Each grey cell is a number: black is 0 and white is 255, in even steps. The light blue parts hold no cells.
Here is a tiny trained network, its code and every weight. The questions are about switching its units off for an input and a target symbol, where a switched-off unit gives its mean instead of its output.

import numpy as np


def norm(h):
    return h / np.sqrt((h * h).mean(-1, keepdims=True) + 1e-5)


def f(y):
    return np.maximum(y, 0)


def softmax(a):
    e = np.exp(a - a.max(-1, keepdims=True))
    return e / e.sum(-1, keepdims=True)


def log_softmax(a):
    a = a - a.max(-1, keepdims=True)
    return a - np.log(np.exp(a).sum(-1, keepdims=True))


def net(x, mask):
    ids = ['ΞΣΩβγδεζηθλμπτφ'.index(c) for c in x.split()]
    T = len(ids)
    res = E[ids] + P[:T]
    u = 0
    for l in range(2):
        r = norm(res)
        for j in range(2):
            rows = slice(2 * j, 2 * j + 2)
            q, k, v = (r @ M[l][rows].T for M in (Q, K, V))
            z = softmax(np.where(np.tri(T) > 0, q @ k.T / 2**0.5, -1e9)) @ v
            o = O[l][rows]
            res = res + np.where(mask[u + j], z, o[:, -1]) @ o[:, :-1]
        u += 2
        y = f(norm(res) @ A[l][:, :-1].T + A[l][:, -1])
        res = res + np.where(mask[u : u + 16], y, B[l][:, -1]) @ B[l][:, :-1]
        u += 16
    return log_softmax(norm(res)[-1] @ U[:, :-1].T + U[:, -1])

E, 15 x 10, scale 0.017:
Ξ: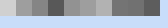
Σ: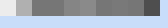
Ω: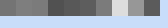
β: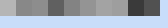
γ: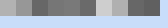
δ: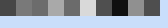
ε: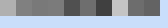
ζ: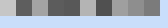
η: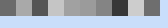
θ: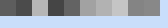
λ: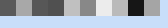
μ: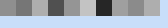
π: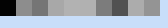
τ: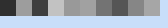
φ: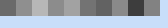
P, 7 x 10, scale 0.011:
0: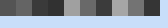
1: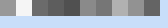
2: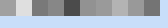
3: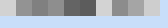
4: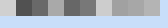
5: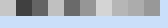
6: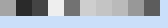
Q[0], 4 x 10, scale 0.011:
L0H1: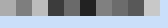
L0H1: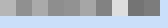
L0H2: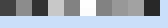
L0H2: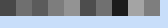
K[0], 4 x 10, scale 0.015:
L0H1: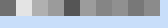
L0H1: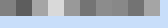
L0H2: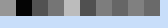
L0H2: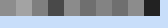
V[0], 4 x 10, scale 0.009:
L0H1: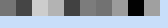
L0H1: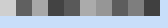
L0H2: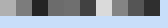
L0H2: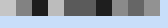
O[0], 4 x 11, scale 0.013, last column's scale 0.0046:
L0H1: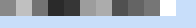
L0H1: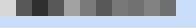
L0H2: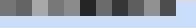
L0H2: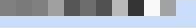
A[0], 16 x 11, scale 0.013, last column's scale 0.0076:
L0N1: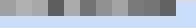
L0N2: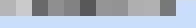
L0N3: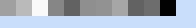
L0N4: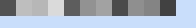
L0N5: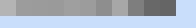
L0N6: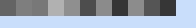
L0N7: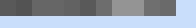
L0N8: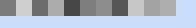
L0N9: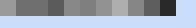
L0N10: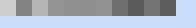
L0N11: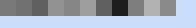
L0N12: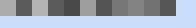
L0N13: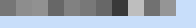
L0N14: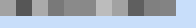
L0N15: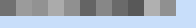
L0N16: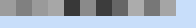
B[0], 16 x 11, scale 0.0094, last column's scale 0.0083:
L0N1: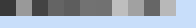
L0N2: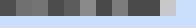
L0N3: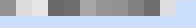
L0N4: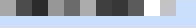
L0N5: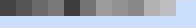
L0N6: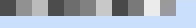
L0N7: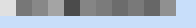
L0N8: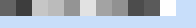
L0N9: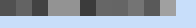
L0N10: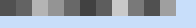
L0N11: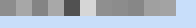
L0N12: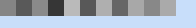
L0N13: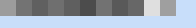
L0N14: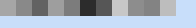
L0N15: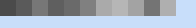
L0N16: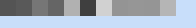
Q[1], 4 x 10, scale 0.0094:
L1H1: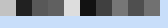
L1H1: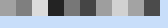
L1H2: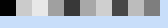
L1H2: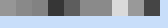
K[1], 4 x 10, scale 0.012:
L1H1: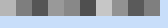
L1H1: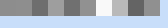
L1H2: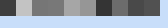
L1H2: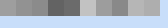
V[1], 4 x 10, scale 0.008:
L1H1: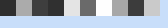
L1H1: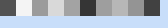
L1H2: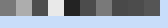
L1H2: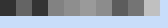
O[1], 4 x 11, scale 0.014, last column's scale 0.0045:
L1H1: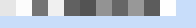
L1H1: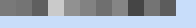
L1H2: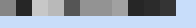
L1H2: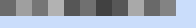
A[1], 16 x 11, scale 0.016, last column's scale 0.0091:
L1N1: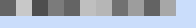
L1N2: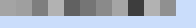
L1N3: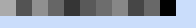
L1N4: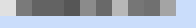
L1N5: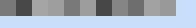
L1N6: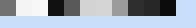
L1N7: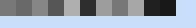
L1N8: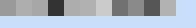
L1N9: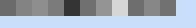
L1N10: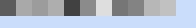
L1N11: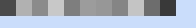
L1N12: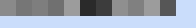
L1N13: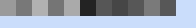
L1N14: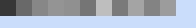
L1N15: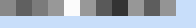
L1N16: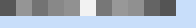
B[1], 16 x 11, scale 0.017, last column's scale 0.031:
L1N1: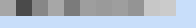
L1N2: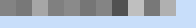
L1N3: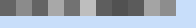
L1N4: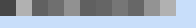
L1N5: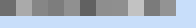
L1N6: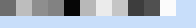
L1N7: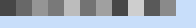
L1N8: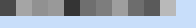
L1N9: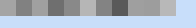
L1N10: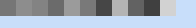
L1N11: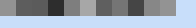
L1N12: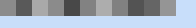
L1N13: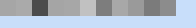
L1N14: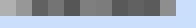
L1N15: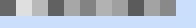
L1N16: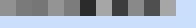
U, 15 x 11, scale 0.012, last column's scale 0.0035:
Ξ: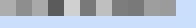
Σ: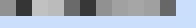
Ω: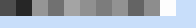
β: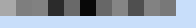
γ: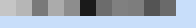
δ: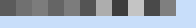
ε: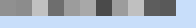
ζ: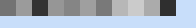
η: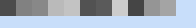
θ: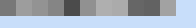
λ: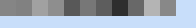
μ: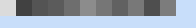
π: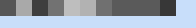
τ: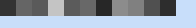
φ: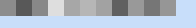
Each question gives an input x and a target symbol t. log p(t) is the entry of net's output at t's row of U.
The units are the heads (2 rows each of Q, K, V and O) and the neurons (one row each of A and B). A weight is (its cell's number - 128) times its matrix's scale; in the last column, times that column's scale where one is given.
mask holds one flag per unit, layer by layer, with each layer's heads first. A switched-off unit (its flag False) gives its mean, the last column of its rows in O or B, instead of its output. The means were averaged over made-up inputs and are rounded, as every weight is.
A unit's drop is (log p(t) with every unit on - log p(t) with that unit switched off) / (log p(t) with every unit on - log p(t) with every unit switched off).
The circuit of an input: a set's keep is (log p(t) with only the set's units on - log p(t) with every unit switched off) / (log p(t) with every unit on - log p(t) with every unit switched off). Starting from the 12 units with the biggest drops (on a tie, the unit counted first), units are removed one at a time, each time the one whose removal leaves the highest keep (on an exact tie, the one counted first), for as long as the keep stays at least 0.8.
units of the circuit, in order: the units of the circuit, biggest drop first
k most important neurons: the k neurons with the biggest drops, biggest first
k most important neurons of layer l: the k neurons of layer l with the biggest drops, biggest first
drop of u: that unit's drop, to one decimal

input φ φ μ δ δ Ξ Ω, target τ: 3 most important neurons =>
[L1N6; L0N9; L1N1]
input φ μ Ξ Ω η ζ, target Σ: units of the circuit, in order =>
[L0H1; L1N6]
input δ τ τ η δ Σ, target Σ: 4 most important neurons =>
[L1N6; L1N10; L1N12; L1N8]
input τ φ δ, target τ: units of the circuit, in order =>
[L1N6; L0N4; L1N9]
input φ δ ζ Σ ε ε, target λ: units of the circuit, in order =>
[L0H2; L1N6; L1N3]
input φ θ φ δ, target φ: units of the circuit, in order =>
[L0N4; L1N6; L0N8]
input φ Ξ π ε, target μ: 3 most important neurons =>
[L1N6; L1N11; L1N14]
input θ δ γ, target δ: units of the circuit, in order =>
[L0H1; L0H2; L1N7; L1N6]
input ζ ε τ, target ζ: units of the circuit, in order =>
[L0H1; L1N6]
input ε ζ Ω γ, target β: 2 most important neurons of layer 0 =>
[L0N12; L0N2]
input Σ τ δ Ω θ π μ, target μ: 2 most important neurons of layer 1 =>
[L1N6; L1N11]
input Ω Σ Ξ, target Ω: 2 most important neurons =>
[L1N6; L0N10]
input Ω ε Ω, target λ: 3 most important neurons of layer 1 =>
[L1N6; L1N3; L1N10]
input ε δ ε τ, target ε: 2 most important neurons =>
[L1N6; L1N10]
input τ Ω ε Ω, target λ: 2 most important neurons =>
[L1N6; L1N3]
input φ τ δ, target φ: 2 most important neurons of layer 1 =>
[L1N6; L1N8]
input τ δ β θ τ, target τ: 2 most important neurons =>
[L1N6; L1N1]
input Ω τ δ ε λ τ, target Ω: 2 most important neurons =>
[L0N7; L1N6]
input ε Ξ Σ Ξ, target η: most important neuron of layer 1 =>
[L1N6]
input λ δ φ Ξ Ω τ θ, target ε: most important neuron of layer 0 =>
[L0N14]
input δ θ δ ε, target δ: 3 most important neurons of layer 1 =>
[L1N7; L1N6; L1N10]
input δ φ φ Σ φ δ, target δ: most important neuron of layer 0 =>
[L0N7]
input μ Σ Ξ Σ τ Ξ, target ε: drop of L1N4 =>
0.0
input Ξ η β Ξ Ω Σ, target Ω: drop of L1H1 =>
0.9
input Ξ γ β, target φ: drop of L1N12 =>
0.3
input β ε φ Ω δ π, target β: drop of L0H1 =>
0.2
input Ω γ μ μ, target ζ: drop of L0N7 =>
0.0
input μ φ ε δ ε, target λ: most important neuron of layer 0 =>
[L0N2]
